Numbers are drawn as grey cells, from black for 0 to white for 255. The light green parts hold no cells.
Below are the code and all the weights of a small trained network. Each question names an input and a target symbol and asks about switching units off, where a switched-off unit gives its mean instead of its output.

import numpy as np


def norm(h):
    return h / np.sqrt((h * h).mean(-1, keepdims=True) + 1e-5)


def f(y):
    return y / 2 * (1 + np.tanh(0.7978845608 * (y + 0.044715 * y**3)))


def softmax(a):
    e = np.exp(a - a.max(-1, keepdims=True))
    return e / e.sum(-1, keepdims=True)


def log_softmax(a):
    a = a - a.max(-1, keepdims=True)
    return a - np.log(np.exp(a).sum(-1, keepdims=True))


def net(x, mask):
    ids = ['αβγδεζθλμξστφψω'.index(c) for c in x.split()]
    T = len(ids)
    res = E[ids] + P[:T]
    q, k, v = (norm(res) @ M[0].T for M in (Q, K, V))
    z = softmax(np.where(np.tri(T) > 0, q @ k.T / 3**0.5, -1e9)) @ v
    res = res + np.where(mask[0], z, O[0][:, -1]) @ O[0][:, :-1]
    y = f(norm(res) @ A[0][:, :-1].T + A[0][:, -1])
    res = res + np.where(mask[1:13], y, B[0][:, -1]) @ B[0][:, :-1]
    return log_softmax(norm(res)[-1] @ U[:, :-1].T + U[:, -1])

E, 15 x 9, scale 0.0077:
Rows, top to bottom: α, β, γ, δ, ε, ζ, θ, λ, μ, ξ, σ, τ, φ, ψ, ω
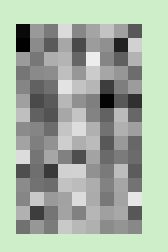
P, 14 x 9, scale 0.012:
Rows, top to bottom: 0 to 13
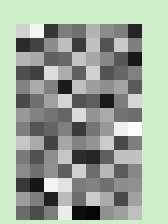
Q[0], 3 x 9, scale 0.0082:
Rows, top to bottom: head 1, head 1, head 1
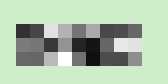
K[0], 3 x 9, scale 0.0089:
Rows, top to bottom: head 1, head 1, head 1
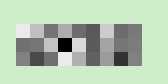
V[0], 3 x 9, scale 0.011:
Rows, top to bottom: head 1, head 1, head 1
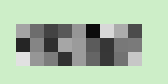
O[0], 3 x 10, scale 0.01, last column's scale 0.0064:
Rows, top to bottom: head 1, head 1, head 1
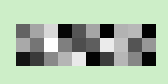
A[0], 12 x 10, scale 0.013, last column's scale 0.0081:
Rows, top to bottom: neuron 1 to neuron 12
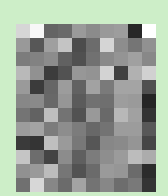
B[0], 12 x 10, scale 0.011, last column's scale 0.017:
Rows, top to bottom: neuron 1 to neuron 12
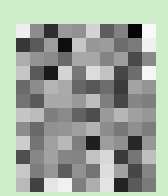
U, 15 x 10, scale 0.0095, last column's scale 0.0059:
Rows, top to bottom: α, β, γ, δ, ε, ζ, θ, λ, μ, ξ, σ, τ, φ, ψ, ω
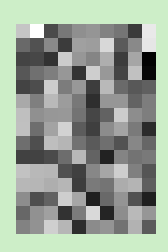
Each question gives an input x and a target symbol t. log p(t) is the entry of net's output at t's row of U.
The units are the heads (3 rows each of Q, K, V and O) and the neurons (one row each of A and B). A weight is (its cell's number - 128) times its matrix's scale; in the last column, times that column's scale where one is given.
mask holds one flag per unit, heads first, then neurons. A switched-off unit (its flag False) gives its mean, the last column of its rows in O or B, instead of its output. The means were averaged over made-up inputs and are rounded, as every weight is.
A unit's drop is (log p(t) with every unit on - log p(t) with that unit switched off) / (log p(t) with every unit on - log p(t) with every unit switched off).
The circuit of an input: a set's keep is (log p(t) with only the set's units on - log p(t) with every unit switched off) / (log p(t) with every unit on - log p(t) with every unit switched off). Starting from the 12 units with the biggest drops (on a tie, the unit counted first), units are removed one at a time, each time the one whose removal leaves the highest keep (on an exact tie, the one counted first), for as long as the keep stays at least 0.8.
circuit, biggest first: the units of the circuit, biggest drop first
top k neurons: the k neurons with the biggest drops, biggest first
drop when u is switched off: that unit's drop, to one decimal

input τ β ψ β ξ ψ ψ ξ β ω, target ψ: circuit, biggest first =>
head 1; neuron 4
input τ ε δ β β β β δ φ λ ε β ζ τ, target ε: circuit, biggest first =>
head 1; neuron 4; neuron 1
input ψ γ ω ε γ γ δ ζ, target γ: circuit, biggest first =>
head 1; neuron 1
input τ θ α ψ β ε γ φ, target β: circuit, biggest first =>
head 1; neuron 2
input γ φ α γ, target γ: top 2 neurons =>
neuron 1; neuron 2
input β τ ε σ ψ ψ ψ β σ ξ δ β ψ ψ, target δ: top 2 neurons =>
neuron 1; neuron 2
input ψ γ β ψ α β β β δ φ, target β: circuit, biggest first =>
neuron 2
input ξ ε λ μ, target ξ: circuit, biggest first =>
head 1; neuron 4
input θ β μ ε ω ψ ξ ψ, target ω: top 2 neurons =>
neuron 2; neuron 1
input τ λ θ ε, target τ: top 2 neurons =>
neuron 2; neuron 1
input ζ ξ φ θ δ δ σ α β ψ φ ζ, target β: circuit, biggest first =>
neuron 2; neuron 1
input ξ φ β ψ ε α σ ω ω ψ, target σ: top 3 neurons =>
neuron 7; neuron 4; neuron 1
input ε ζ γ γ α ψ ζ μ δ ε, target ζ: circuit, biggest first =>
head 1; neuron 9; neuron 4
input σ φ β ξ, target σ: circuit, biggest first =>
head 1; neuron 4; neuron 7
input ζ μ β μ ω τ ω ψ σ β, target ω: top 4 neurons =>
neuron 1; neuron 2; neuron 4; neuron 7
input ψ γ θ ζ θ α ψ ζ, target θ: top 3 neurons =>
neuron 2; neuron 7; neuron 9
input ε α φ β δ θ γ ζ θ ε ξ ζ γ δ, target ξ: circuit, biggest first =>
head 1
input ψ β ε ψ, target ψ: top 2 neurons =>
neuron 4; neuron 1
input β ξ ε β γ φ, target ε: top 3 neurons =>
neuron 4; neuron 1; neuron 9
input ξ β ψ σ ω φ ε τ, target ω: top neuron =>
neuron 2
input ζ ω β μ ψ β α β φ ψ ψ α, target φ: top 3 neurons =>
neuron 9; neuron 2; neuron 10
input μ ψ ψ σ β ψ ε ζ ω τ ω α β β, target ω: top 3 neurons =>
neuron 1; neuron 2; neuron 4
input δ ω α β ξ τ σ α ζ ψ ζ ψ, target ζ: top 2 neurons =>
neuron 9; neuron 7
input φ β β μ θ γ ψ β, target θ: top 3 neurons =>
neuron 2; neuron 9; neuron 7
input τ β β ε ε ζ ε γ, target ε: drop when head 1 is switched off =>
0.8
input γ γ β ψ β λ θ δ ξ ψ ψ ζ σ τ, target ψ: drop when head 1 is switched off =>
0.9
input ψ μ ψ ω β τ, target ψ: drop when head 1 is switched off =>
0.8
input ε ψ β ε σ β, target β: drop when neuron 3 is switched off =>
0.0
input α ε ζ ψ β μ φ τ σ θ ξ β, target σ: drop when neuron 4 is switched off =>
0.1
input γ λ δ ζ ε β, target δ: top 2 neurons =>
neuron 1; neuron 2
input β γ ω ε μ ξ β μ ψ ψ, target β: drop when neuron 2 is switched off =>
0.4
